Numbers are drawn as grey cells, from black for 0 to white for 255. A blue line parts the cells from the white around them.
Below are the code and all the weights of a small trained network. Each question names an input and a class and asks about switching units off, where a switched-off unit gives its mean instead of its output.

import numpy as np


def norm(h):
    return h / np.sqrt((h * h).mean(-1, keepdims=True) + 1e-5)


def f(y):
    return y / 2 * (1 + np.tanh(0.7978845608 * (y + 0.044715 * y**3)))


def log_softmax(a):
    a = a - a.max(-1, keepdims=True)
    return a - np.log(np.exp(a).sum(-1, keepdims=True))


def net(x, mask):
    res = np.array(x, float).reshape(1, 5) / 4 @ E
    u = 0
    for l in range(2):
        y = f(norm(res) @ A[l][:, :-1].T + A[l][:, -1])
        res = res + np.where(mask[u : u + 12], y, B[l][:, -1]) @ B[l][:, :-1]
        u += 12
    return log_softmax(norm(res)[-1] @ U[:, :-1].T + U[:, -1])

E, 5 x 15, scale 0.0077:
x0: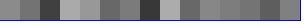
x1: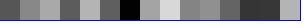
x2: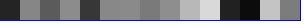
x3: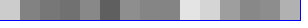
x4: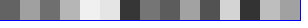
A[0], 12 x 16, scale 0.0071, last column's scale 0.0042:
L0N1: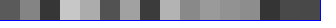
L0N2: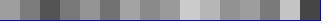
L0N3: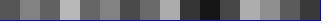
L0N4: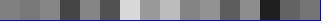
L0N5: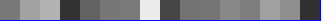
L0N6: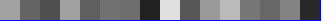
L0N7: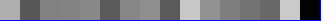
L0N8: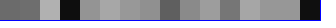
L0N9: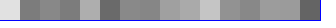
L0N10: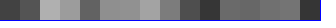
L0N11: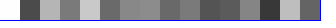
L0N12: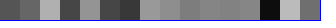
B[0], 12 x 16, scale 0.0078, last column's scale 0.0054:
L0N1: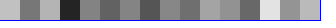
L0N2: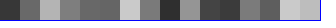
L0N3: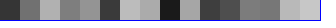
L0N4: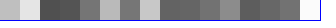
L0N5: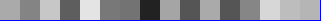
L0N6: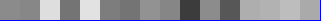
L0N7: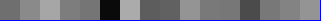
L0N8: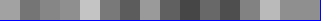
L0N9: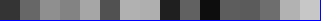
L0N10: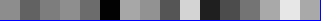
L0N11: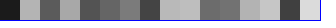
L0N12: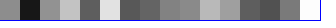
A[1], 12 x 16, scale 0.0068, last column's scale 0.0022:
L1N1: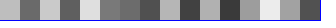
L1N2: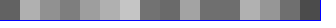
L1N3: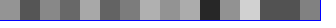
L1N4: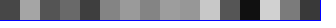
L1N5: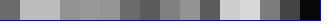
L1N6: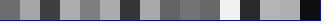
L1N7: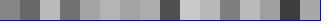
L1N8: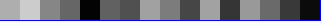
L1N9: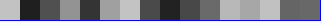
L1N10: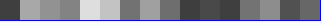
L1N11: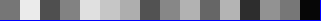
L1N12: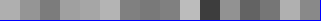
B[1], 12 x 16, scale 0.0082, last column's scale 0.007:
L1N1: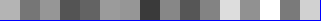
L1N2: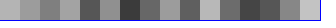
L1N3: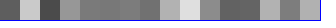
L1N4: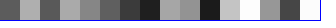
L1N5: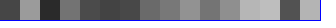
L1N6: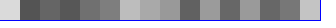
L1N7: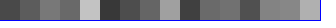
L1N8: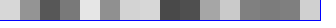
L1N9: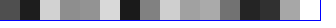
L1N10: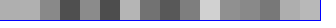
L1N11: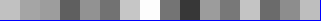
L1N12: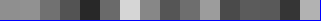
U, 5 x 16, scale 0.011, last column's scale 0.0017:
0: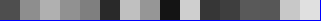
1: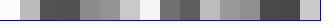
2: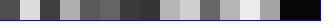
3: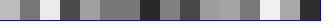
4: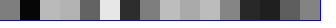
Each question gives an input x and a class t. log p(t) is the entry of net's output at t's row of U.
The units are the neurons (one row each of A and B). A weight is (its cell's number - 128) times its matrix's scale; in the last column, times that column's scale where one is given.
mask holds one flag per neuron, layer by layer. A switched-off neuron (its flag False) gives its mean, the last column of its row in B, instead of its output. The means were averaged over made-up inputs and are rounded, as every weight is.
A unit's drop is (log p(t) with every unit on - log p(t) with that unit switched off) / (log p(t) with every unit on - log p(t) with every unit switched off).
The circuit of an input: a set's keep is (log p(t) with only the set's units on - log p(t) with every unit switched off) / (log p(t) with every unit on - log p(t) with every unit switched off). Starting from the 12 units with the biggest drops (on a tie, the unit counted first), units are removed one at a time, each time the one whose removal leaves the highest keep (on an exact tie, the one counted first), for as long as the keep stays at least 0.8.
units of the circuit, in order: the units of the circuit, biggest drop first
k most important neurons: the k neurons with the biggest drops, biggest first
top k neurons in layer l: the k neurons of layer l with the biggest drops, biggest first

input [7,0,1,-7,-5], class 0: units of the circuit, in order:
(L0N3)
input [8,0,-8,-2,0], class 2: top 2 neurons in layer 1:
(L1N5 L1N3)
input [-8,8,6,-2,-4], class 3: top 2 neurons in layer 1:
(L1N9 L1N1)
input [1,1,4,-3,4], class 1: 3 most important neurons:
(L1N11 L1N6 L0N11)
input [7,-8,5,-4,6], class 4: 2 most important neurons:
(L1N9 L0N4)
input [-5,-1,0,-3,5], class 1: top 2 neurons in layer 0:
(L0N1 L0N6)
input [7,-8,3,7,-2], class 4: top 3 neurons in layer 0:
(L0N3 L0N5 L0N10)
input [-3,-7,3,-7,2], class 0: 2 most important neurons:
(L0N3 L0N10)
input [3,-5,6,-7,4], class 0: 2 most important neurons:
(L0N3 L0N11)
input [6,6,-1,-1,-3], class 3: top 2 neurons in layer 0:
(L0N6 L0N1)
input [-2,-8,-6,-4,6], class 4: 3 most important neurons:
(L1N9 L0N4 L1N4)
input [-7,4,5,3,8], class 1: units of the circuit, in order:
(L1N11 L1N6)
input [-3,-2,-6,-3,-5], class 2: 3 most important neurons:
(L0N11 L1N5 L1N3)
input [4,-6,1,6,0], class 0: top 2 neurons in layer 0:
(L0N2 L0N9)
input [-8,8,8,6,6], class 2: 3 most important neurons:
(L1N4 L1N9 L0N6)
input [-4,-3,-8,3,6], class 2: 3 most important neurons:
(L1N5 L0N11 L0N4)
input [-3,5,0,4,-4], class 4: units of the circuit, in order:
(L0N12)
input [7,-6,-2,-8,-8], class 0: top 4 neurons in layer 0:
(L0N3 L0N10 L0N12 L0N5)
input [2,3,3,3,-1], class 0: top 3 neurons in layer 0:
(L0N2 L0N11 L0N9)
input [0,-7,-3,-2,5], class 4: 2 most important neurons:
(L1N9 L0N4)
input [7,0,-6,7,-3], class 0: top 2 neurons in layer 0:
(L0N9 L0N2)
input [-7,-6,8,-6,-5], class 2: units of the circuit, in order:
(L1N4)
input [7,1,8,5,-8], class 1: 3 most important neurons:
(L1N8 L0N4 L0N11)
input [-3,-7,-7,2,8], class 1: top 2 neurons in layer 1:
(L1N11 L1N4)
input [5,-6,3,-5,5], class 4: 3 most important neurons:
(L1N9 L0N4 L0N9)
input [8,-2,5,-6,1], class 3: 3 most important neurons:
(L0N1 L0N6 L1N1)
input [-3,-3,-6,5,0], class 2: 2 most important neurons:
(L0N11 L1N5)
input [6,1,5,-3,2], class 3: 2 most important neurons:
(L0N6 L1N1)
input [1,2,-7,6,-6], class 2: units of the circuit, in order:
(L0N11)
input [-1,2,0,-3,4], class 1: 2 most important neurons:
(L1N6 L0N2)
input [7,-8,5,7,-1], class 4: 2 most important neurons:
(L1N9 L0N3)
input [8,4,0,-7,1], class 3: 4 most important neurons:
(L0N1 L0N6 L1N1 L0N9)
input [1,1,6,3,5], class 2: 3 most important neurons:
(L1N4 L0N4 L1N8)
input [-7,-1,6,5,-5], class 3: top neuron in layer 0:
(L0N5)
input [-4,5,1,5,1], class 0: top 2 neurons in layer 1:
(L1N9 L1N2)
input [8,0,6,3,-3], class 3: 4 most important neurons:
(L0N6 L0N1 L1N1 L0N11)
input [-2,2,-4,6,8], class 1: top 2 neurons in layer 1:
(L1N11 L1N6)
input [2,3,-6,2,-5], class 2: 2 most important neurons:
(L0N11 L1N5)
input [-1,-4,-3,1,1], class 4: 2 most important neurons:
(L1N9 L1N4)
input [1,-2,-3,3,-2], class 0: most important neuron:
(L0N9)
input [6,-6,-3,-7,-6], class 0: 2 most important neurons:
(L0N3 L0N12)
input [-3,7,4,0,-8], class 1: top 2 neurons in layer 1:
(L1N8 L1N9)
